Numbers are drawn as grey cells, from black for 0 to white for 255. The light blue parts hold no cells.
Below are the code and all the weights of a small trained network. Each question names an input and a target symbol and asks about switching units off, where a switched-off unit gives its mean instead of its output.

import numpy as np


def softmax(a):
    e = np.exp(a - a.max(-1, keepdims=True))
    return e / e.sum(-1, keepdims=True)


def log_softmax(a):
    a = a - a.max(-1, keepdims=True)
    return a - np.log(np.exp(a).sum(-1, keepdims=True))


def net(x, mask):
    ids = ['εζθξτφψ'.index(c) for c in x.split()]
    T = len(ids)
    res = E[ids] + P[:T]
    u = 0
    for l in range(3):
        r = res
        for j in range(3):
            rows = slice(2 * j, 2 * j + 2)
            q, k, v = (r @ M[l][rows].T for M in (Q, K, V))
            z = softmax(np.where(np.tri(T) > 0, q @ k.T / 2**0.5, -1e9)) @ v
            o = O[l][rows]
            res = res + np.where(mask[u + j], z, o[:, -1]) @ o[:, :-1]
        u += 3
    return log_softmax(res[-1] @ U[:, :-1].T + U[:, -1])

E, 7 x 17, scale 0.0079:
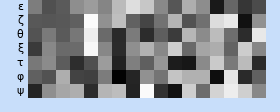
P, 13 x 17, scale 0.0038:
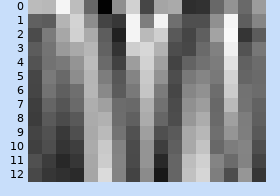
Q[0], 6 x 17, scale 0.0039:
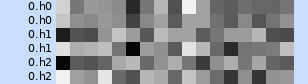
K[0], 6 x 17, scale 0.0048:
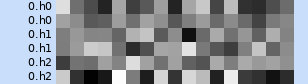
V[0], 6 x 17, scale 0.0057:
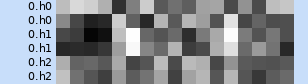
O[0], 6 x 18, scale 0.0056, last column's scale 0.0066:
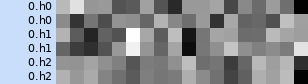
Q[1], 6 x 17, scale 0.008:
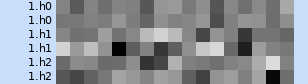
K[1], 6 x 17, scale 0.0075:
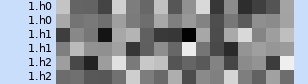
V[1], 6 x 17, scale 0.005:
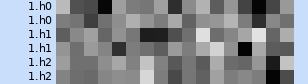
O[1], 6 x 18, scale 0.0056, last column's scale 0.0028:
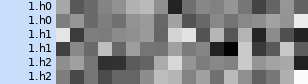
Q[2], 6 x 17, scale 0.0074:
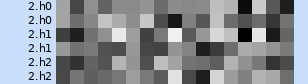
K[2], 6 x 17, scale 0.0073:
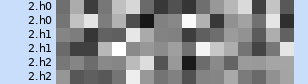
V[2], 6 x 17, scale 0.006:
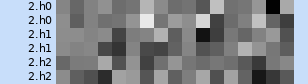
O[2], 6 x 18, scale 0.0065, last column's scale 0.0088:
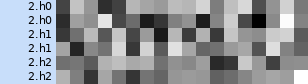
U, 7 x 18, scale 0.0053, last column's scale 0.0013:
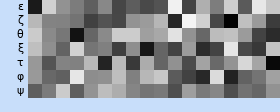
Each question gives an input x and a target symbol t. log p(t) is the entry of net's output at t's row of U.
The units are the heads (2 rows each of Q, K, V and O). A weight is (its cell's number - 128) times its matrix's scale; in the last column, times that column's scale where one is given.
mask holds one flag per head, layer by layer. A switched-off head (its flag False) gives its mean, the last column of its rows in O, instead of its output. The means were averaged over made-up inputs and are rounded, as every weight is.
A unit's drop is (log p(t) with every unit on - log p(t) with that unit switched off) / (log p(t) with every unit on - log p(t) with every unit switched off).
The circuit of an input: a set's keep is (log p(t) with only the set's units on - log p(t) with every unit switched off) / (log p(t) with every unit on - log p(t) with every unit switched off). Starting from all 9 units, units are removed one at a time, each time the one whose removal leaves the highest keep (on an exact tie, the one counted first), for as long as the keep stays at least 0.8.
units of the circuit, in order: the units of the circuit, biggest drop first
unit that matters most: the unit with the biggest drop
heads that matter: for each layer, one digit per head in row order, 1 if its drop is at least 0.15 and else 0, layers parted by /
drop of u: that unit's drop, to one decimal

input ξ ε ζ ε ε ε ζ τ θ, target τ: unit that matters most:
2.h1
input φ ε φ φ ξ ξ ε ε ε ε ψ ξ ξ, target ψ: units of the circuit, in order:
[0.h2; 2.h2; 0.h0; 1.h0]
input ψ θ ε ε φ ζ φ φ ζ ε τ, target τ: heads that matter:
011 / 000 / 011
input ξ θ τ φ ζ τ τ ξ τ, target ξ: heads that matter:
011 / 000 / 100
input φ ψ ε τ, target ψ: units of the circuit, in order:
[2.h2; 0.h0]
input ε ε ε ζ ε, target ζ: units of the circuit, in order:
[1.h1; 2.h0]
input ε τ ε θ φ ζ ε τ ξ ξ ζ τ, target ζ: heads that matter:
001 / 001 / 100
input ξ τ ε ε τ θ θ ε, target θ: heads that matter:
010 / 000 / 100
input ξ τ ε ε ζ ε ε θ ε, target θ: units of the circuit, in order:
[2.h0; 1.h1]
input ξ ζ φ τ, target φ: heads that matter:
000 / 010 / 000
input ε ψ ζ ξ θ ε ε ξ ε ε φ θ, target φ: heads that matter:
001 / 010 / 001
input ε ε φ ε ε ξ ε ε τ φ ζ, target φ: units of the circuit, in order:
[1.h1; 0.h1]
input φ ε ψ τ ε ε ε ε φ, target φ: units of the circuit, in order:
[0.h2; 1.h1; 2.h2; 0.h1]
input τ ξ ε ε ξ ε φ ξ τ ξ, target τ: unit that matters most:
0.h1
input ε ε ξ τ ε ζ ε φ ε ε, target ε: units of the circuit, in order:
[0.h1; 1.h1; 2.h0]
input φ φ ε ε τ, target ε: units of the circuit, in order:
[2.h1; 2.h0]
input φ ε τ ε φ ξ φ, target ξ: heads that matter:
001 / 001 / 110
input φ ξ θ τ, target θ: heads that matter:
001 / 000 / 100
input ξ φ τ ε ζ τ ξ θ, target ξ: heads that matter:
011 / 001 / 100
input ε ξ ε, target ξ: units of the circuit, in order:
[2.h0; 1.h2]
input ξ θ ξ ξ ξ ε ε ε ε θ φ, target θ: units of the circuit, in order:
[2.h0]
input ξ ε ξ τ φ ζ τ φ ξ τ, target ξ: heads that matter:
011 / 000 / 110
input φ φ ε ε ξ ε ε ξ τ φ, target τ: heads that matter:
000 / 000 / 010
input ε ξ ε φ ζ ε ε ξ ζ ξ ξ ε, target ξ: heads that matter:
000 / 000 / 110
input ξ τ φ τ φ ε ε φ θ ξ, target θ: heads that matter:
011 / 000 / 100
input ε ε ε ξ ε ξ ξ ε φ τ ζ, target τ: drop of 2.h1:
0.4
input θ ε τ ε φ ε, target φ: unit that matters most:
1.h1
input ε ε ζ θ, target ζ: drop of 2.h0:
-0.1
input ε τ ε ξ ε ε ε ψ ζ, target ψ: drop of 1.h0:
0.2
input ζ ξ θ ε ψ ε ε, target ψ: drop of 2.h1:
0.1
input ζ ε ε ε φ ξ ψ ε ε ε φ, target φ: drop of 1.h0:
0.0
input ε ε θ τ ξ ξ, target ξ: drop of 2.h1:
0.1
